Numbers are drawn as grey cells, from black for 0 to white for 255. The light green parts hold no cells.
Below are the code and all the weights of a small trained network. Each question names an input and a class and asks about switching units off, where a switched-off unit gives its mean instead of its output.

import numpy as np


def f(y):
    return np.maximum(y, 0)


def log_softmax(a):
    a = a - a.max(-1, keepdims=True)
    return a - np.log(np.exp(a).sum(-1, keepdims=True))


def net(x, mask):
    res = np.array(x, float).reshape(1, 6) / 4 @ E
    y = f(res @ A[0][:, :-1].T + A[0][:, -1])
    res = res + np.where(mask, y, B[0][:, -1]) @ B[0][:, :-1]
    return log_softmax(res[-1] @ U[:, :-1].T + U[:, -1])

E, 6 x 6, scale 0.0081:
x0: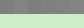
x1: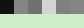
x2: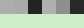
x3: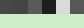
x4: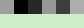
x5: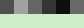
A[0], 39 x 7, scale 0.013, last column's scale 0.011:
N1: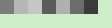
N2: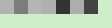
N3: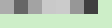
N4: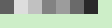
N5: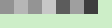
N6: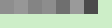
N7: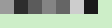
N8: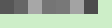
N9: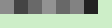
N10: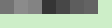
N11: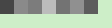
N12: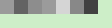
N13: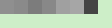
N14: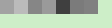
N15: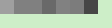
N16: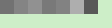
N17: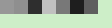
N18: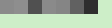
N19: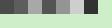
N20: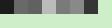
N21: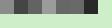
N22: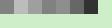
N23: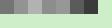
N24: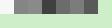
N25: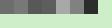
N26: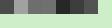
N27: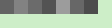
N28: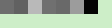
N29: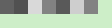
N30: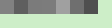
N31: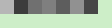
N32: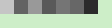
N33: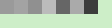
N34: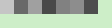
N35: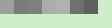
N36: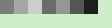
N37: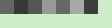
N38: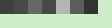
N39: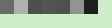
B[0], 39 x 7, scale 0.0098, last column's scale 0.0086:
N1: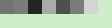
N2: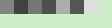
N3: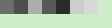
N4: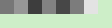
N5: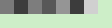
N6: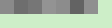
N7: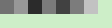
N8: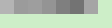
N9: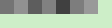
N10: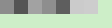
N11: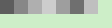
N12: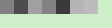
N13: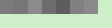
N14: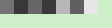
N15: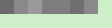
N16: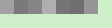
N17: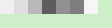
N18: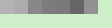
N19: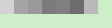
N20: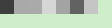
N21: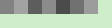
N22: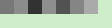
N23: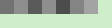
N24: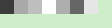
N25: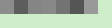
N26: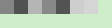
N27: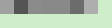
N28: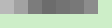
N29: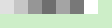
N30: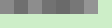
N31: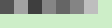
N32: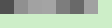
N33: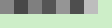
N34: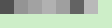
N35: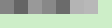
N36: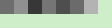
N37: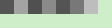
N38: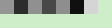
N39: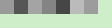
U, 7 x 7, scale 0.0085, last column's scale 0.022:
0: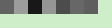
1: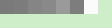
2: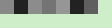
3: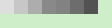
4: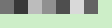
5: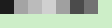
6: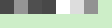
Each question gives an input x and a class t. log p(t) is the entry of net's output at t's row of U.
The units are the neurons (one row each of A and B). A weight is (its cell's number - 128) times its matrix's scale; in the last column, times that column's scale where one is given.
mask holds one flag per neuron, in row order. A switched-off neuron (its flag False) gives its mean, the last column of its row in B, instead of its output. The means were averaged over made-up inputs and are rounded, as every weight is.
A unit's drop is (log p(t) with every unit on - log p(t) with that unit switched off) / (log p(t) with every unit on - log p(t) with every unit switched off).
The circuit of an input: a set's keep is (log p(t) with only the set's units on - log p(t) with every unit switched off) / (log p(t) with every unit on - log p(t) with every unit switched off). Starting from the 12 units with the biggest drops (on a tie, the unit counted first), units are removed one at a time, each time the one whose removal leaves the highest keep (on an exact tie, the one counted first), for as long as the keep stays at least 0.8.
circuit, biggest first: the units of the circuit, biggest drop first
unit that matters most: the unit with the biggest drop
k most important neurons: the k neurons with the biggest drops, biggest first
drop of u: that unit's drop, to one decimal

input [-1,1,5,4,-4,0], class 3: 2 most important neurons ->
[N17 N14]
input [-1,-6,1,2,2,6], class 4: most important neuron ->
[N10]
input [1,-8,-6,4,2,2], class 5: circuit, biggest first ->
[N24 N34]
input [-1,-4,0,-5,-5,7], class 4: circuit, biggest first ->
[N26 N10]
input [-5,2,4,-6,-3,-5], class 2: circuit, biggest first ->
[N5 N33]
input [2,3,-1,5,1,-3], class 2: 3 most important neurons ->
[N38 N24 N17]
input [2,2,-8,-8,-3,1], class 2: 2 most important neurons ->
[N2 N5]
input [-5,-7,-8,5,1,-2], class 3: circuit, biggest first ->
[N19 N29]
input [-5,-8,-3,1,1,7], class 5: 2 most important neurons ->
[N24 N34]
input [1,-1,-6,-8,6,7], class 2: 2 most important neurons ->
[N2 N14]
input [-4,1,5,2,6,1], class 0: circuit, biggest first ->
[N37 N21]
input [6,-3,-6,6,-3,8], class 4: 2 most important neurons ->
[N10 N26]
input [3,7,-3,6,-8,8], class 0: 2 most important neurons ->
[N4 N1]
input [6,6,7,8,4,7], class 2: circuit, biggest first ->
[N38]
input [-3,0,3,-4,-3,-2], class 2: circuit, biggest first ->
[N5 N14]
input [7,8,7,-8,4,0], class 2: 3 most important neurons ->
[N5 N14 N33]
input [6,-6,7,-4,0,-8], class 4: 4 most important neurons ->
[N3 N12 N35 N29]
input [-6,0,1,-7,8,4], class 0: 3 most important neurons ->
[N7 N31 N37]
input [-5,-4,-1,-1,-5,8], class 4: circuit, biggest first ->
[N10 N26]
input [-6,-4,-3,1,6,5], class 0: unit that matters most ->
N7
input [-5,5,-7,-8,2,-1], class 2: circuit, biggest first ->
[N2 N5]
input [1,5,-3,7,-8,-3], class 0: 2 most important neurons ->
[N1 N4]
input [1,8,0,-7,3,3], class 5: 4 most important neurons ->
[N20 N11 N38 N37]
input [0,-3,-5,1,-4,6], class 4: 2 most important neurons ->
[N10 N17]
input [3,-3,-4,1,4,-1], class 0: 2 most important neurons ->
[N7 N17]
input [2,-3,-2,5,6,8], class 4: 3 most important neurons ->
[N10 N26 N39]
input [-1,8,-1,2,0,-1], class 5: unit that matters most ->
N20
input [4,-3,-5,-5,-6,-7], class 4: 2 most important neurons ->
[N3 N12]
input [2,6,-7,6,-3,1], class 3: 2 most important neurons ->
[N19 N29]
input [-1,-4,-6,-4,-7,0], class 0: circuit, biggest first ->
[N1 N4]
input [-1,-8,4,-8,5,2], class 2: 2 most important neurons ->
[N14 N2]
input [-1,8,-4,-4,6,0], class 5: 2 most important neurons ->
[N20 N11]
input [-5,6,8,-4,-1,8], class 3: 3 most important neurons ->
[N17 N3 N18]
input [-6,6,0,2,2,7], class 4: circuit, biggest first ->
[N26]
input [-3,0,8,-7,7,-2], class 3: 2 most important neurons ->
[N17 N1]
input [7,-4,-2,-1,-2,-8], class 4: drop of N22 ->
0.0
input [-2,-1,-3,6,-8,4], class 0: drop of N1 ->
0.1
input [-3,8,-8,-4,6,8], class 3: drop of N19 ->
0.2
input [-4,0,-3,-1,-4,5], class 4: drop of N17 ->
0.2
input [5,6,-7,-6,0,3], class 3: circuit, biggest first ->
[N29]
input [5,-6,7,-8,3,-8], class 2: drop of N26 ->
0.1
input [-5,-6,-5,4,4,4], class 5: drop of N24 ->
0.5
